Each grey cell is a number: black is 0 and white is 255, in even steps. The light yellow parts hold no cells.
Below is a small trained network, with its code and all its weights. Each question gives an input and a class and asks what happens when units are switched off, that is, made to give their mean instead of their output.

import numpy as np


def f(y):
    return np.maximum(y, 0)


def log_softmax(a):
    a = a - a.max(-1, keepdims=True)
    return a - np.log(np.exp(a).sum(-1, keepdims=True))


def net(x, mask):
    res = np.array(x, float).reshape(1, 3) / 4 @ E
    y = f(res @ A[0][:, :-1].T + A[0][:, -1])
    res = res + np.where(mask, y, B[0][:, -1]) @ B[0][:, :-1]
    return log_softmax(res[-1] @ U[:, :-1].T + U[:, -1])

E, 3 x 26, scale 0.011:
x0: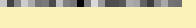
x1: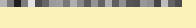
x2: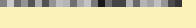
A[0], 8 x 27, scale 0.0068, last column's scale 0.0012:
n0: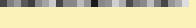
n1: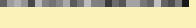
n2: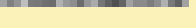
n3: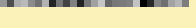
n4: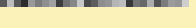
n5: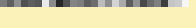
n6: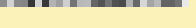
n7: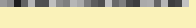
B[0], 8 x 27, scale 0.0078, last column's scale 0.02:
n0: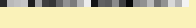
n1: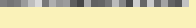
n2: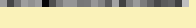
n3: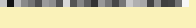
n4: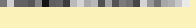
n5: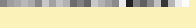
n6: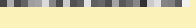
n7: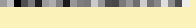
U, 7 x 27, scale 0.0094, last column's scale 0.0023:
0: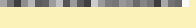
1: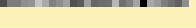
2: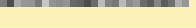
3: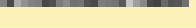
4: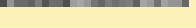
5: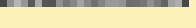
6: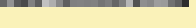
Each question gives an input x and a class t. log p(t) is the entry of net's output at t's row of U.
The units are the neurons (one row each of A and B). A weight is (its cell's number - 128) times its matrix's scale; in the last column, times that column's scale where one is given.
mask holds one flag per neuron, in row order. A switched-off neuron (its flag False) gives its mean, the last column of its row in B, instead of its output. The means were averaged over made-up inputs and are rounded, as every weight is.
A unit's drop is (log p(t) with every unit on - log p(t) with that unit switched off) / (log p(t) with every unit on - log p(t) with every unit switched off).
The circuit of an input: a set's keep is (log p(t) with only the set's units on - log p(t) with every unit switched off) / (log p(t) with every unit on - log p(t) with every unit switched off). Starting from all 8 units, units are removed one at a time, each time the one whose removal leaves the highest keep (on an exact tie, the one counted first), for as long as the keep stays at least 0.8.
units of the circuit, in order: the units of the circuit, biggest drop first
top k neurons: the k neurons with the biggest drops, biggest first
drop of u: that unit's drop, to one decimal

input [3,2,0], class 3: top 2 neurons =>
[n5 n7]
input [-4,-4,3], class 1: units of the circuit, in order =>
[n6]
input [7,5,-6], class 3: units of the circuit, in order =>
[n5 n3]
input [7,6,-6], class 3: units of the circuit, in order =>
[n3 n5]
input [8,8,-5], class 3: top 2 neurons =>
[n3 n5]
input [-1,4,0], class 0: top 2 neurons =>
[n0 n6]
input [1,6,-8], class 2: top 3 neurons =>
[n3 n5 n2]
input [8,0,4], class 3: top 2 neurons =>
[n2 n5]
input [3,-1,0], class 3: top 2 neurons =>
[n5 n6]
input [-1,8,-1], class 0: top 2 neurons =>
[n0 n6]
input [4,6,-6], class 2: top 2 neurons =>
[n3 n4]
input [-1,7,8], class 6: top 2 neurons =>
[n7 n6]
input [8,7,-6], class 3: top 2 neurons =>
[n3 n5]
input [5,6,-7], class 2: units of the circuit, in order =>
[n3]
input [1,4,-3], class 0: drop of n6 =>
0.2
